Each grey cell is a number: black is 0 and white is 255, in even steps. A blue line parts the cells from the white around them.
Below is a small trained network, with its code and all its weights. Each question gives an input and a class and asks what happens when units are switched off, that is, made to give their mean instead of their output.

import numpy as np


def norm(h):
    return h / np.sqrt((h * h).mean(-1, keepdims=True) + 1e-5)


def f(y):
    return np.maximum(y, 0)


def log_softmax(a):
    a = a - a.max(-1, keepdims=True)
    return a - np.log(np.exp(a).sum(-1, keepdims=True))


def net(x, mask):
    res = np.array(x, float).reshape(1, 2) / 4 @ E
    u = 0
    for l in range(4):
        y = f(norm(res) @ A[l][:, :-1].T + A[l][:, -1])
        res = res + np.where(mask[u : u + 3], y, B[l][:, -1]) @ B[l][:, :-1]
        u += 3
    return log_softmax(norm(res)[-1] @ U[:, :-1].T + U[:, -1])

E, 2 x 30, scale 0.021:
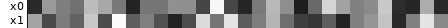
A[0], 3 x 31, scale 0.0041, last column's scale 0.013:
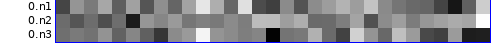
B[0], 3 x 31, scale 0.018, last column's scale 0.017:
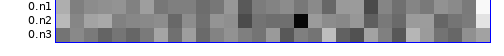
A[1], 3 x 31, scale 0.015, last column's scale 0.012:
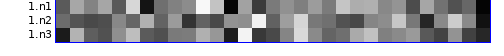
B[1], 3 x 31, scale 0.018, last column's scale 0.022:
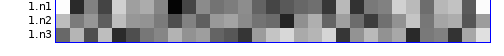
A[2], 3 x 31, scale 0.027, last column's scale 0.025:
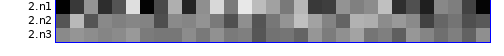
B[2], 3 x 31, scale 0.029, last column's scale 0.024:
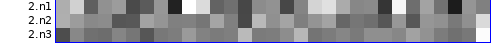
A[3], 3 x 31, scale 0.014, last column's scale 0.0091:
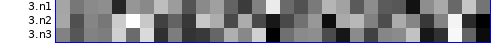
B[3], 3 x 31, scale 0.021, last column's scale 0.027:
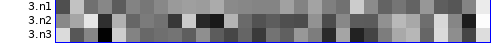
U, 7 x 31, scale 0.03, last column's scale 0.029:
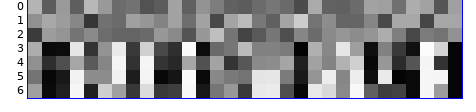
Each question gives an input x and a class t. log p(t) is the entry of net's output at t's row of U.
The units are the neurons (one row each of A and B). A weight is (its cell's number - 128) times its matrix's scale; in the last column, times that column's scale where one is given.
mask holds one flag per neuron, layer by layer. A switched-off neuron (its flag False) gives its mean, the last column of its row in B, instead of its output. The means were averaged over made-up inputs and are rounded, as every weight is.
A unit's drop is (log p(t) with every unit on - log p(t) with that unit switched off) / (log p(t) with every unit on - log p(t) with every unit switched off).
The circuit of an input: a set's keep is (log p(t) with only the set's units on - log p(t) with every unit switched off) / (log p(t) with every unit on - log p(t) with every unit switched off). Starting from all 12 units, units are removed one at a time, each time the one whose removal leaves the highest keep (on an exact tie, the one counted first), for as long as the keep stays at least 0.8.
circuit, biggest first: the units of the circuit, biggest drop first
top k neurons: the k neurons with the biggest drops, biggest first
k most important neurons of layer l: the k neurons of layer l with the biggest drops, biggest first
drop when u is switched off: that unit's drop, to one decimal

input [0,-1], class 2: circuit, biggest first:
(1.n3 1.n1 2.n3)
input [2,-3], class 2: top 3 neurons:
(1.n3 0.n1 1.n1)
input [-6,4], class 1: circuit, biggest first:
(1.n1)
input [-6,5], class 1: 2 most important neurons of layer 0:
(0.n2 0.n1)
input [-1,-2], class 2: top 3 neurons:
(1.n3 1.n1 0.n1)
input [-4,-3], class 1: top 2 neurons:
(1.n1 3.n3)
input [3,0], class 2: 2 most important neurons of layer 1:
(1.n3 1.n1)
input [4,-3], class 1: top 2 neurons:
(1.n1 0.n2)
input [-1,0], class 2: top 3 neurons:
(1.n3 1.n1 3.n3)
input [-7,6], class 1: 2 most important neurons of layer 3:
(3.n1 3.n2)
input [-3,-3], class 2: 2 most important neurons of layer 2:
(2.n2 2.n3)
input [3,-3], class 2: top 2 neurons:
(1.n3 0.n1)
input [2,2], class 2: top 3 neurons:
(1.n3 1.n1 2.n3)
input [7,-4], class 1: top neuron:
(1.n3)
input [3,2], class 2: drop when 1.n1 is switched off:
1.0
